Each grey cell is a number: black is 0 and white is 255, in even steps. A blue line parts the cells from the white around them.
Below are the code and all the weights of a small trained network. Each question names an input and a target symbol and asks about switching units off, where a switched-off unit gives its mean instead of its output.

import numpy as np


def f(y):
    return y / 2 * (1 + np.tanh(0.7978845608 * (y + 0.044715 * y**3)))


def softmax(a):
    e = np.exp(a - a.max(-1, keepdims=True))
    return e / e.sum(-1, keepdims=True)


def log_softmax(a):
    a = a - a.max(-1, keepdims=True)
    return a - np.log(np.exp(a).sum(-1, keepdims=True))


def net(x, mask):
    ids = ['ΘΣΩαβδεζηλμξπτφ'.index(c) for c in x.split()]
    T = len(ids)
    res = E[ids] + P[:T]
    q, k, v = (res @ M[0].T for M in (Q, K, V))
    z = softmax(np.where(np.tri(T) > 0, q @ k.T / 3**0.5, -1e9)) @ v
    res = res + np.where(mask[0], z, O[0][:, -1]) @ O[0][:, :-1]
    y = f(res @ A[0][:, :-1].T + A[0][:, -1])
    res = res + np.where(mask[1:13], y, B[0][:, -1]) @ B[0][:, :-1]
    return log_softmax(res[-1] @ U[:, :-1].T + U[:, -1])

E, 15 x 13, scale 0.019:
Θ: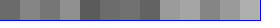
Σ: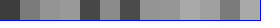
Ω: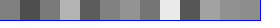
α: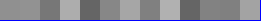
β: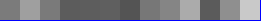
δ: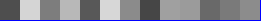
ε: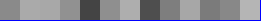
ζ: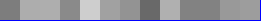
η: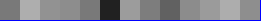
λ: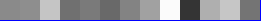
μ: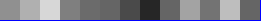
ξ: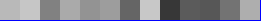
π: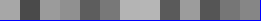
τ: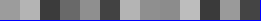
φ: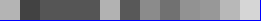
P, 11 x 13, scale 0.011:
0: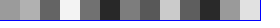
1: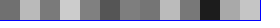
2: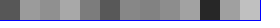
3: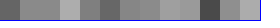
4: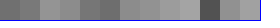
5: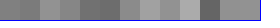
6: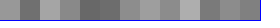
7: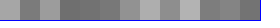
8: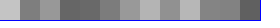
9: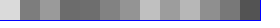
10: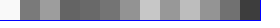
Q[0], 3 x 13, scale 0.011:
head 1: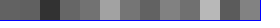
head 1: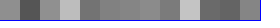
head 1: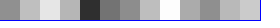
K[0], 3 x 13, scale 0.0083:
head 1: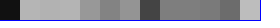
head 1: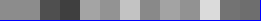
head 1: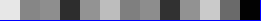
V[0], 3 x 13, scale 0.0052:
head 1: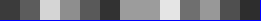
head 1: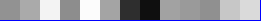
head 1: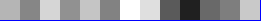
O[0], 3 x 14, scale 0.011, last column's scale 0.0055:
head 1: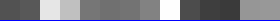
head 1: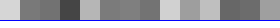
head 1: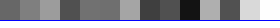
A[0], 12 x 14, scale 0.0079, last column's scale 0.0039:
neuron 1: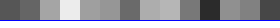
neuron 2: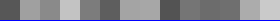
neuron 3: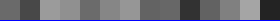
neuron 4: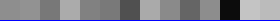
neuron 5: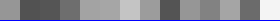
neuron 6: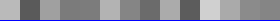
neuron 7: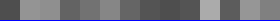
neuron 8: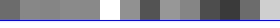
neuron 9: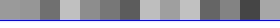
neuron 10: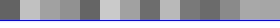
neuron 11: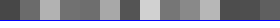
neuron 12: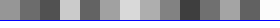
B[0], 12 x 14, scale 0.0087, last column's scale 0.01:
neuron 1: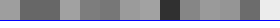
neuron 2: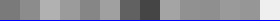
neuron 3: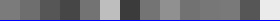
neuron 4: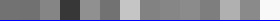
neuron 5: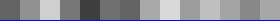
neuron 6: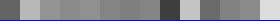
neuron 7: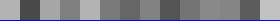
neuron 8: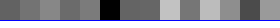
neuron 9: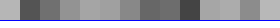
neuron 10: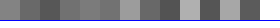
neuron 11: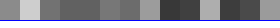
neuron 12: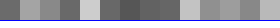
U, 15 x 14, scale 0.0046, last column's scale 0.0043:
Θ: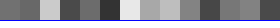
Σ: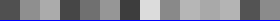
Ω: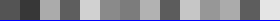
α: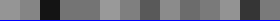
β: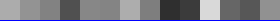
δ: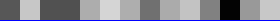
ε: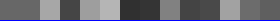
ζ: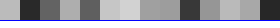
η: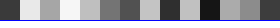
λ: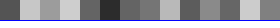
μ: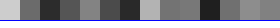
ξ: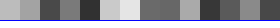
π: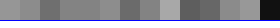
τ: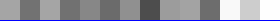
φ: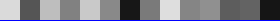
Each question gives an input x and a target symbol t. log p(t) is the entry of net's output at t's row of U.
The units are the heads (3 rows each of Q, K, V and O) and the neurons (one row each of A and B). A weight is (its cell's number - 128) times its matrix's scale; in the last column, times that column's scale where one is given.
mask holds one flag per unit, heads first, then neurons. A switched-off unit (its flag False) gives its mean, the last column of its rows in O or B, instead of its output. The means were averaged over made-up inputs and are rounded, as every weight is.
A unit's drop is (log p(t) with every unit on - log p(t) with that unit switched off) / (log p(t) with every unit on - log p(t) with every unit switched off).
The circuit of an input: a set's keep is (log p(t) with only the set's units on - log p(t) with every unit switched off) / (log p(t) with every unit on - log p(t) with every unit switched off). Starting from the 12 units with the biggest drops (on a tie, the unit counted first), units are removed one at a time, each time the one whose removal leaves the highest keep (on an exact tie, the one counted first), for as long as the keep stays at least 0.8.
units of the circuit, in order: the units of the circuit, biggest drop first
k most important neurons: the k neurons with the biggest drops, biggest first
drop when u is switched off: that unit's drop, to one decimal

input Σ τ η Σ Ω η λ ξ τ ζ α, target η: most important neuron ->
[neuron 12]
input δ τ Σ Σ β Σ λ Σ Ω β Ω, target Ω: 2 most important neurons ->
[neuron 12; neuron 1]
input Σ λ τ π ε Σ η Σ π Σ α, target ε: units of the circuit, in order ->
[head 1; neuron 3; neuron 2]
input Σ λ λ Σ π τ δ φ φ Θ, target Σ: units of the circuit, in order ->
[head 1; neuron 5]
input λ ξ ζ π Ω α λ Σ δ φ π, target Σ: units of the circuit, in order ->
[neuron 5; head 1]
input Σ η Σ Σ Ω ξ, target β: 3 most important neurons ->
[neuron 7; neuron 10; neuron 6]
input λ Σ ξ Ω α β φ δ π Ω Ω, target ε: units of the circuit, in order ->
[head 1; neuron 3]
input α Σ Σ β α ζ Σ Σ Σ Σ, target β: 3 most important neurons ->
[neuron 11; neuron 9; neuron 1]
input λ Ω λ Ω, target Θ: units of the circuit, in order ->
[head 1; neuron 4]
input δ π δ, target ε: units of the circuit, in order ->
[head 1; neuron 3; neuron 7]
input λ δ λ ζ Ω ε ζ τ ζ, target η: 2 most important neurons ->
[neuron 4; neuron 3]
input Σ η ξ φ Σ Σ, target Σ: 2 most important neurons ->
[neuron 5; neuron 10]
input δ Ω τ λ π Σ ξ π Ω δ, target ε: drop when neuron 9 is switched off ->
0.0
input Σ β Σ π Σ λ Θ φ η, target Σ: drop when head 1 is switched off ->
1.3
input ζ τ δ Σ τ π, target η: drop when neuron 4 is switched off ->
0.2
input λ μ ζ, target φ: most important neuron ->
[neuron 4]
